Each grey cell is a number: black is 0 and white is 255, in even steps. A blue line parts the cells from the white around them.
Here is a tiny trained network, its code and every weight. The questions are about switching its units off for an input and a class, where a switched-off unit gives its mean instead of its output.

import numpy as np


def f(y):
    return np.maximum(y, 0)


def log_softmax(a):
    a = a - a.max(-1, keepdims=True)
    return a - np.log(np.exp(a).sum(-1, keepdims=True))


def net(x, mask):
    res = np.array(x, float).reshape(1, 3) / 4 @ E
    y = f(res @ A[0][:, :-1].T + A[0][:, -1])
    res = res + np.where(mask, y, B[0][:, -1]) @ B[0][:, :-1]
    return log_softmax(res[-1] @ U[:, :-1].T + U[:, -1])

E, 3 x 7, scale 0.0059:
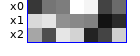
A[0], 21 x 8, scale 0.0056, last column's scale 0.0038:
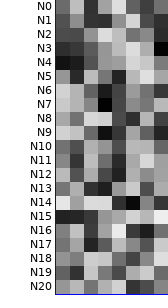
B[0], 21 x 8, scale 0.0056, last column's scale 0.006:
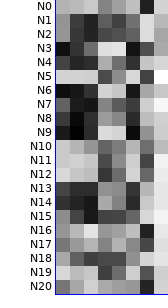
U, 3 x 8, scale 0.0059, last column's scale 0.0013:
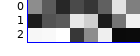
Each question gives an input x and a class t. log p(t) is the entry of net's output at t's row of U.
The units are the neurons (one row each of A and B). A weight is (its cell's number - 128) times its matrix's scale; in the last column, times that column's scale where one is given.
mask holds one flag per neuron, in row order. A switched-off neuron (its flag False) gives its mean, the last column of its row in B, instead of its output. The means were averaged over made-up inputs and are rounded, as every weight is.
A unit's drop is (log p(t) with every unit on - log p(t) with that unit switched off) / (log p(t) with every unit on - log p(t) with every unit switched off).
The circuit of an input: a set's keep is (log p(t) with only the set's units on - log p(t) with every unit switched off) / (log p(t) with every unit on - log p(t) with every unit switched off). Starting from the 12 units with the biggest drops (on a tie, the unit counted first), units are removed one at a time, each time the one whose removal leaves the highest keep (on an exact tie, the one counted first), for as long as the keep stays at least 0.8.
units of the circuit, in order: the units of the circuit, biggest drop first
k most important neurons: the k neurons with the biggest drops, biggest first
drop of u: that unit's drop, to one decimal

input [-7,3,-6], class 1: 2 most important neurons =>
[N9, N6]
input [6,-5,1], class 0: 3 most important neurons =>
[N15, N2, N9]
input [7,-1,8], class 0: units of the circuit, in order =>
[N18, N2]
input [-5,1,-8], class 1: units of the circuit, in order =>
[N9, N6]
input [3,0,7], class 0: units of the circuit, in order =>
[N18, N9]
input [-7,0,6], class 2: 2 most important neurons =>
[N5, N11]
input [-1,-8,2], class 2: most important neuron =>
[N5]
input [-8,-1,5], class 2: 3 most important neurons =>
[N5, N11, N12]
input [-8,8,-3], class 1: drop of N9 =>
0.2
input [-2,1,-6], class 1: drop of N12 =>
0.1
